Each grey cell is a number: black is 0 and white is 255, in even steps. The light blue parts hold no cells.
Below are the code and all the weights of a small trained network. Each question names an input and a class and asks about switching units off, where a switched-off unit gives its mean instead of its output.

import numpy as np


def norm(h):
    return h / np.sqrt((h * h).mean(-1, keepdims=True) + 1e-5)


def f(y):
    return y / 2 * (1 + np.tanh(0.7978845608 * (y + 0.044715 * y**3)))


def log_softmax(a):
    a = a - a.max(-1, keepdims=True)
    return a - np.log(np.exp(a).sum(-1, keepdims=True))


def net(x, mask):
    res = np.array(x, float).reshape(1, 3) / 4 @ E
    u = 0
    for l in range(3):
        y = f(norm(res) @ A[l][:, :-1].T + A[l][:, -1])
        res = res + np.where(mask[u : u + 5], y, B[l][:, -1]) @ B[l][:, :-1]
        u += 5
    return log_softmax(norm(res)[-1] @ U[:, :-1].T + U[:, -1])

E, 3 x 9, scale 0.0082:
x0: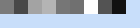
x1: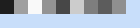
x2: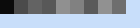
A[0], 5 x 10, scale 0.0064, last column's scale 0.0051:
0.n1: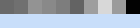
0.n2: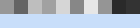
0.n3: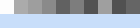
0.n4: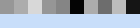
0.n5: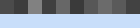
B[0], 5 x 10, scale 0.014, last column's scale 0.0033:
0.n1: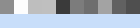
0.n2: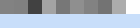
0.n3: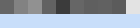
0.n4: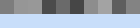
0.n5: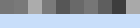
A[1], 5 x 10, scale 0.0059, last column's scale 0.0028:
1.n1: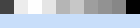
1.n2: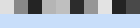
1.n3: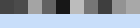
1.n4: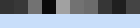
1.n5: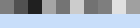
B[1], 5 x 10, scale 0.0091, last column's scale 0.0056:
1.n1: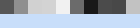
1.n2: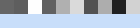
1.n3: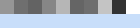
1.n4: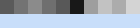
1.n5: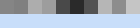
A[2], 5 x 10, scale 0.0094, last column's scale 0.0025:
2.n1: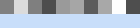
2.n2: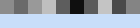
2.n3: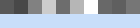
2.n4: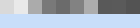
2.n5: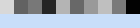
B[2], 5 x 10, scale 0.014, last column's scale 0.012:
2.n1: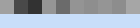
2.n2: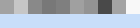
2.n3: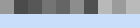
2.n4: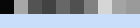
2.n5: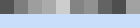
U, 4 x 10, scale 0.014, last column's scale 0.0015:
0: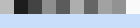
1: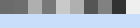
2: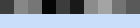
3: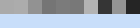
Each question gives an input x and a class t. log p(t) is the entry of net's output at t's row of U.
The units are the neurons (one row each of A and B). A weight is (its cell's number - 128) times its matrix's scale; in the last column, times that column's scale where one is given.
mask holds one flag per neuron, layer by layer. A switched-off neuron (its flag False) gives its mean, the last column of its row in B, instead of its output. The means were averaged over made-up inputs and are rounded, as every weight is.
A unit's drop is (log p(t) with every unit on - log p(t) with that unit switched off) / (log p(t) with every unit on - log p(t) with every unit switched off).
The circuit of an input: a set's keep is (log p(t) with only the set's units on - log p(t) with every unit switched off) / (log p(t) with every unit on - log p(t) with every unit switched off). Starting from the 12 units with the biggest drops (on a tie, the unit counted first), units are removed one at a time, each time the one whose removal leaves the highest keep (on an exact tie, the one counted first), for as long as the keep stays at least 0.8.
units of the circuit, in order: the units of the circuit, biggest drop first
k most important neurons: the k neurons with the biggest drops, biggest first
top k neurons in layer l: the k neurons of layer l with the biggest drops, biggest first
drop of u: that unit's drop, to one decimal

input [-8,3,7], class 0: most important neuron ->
2.n1
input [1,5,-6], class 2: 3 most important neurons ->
2.n4, 0.n4, 1.n2
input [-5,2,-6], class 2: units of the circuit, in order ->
2.n4, 0.n3
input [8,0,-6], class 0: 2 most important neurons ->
2.n3, 0.n2
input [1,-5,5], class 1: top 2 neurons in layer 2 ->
2.n5, 2.n4
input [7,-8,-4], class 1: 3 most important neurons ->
1.n2, 2.n5, 2.n1
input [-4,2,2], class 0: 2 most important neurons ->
2.n1, 0.n3
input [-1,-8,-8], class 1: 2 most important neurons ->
1.n2, 2.n5
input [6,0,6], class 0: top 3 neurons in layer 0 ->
0.n2, 0.n3, 0.n4
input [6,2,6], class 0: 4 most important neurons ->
2.n3, 0.n2, 0.n3, 2.n4
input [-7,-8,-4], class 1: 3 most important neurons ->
2.n5, 1.n2, 0.n2
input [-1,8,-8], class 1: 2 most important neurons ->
1.n1, 1.n4
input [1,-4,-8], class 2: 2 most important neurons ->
2.n4, 0.n3
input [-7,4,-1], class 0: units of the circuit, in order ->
2.n1
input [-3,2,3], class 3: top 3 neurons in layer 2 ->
2.n2, 2.n4, 2.n3
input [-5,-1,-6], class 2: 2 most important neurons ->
0.n3, 2.n4
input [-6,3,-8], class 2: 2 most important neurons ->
2.n4, 0.n3
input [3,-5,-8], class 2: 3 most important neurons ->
2.n4, 0.n3, 1.n3
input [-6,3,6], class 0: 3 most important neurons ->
2.n1, 0.n3, 2.n4
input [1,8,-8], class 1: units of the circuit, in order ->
1.n1
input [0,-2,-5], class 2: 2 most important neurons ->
0.n3, 2.n4
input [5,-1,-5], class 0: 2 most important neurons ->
2.n3, 0.n2
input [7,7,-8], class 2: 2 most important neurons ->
2.n4, 0.n4
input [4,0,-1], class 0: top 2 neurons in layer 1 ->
1.n1, 1.n4
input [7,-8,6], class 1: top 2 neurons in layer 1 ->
1.n2, 1.n4
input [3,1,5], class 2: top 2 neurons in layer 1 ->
1.n4, 1.n1
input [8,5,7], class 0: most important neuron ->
2.n3
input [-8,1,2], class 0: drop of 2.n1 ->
0.3
